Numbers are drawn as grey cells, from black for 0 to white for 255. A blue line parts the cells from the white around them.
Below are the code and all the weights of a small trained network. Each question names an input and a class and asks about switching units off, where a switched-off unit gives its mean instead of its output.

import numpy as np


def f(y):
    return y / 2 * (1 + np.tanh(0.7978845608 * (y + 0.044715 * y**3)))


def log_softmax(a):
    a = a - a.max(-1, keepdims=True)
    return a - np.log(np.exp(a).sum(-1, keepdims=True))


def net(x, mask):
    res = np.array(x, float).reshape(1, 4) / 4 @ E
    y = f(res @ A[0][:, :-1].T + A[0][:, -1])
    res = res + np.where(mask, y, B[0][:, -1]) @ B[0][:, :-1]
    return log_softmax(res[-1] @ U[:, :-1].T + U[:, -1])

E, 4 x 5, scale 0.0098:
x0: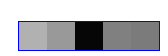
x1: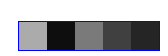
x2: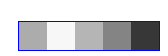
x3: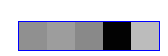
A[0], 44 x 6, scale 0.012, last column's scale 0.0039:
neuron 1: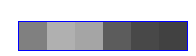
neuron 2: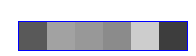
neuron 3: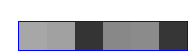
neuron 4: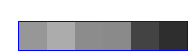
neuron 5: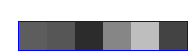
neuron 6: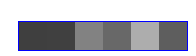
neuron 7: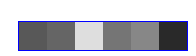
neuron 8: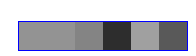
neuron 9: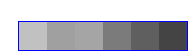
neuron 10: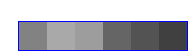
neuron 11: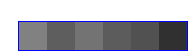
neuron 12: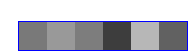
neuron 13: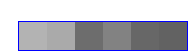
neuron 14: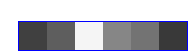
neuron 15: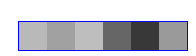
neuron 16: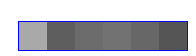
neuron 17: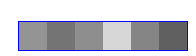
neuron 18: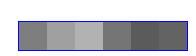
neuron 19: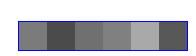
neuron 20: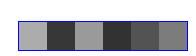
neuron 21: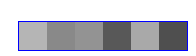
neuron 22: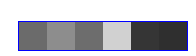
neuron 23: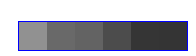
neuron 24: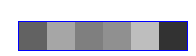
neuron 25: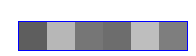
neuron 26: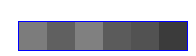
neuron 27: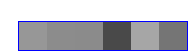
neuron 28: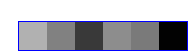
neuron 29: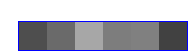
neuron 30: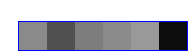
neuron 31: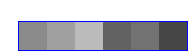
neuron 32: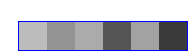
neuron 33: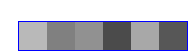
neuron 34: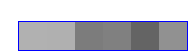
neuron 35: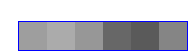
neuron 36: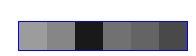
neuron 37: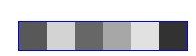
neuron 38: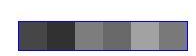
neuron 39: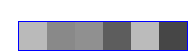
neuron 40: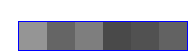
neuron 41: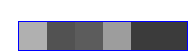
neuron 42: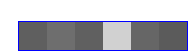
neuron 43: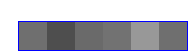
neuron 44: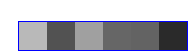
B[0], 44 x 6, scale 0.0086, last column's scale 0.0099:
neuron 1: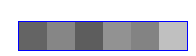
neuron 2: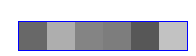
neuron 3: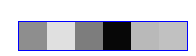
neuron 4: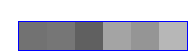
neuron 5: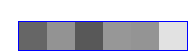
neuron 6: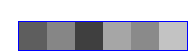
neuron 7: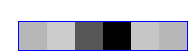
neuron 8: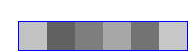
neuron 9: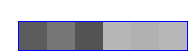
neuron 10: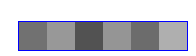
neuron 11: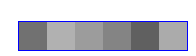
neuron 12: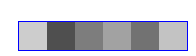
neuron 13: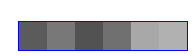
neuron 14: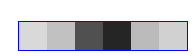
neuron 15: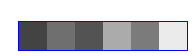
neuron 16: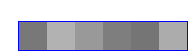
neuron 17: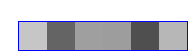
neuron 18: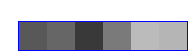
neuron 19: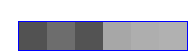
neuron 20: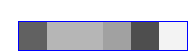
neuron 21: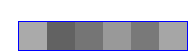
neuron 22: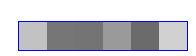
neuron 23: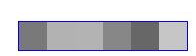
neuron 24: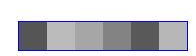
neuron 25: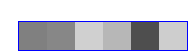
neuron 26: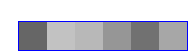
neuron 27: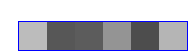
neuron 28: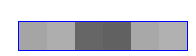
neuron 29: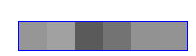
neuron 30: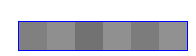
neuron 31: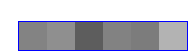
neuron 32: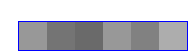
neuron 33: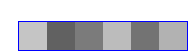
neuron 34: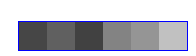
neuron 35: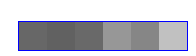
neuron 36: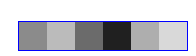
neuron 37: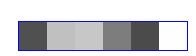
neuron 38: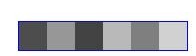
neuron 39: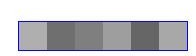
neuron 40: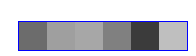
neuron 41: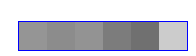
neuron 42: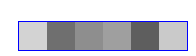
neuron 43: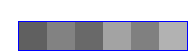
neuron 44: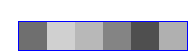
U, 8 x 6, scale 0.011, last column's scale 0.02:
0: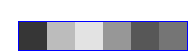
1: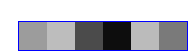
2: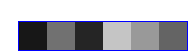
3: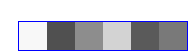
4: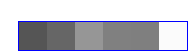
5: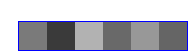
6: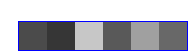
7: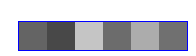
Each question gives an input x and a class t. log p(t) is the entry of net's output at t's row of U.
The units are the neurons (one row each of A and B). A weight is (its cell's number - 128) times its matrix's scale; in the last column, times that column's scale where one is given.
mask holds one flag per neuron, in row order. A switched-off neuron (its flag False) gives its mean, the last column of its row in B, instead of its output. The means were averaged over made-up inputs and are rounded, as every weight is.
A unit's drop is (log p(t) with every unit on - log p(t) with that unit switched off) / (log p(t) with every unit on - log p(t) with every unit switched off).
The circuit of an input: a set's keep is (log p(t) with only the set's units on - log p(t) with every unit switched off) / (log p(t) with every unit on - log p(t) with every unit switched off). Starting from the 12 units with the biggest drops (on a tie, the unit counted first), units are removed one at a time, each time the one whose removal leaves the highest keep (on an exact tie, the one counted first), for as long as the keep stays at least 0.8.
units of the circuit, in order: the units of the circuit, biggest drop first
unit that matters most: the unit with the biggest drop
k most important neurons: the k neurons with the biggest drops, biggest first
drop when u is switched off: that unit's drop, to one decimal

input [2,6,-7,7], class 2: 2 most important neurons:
neuron 38; neuron 6
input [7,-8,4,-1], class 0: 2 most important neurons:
neuron 37; neuron 25
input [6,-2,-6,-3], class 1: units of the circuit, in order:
neuron 3; neuron 36
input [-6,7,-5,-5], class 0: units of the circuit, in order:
neuron 20
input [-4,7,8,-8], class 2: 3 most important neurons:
neuron 15; neuron 18; neuron 9
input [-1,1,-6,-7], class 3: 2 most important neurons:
neuron 42; neuron 17
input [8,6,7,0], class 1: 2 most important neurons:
neuron 36; neuron 3
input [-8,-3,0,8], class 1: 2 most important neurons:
neuron 7; neuron 14
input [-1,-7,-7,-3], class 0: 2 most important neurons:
neuron 37; neuron 24
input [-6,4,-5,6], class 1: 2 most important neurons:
neuron 7; neuron 14
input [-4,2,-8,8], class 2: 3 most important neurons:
neuron 38; neuron 6; neuron 19
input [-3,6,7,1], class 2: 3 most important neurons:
neuron 15; neuron 18; neuron 9
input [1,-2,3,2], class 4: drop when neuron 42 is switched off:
-0.1
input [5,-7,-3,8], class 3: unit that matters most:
neuron 12
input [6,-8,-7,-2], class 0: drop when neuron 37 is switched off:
0.3
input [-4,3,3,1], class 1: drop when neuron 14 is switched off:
0.6
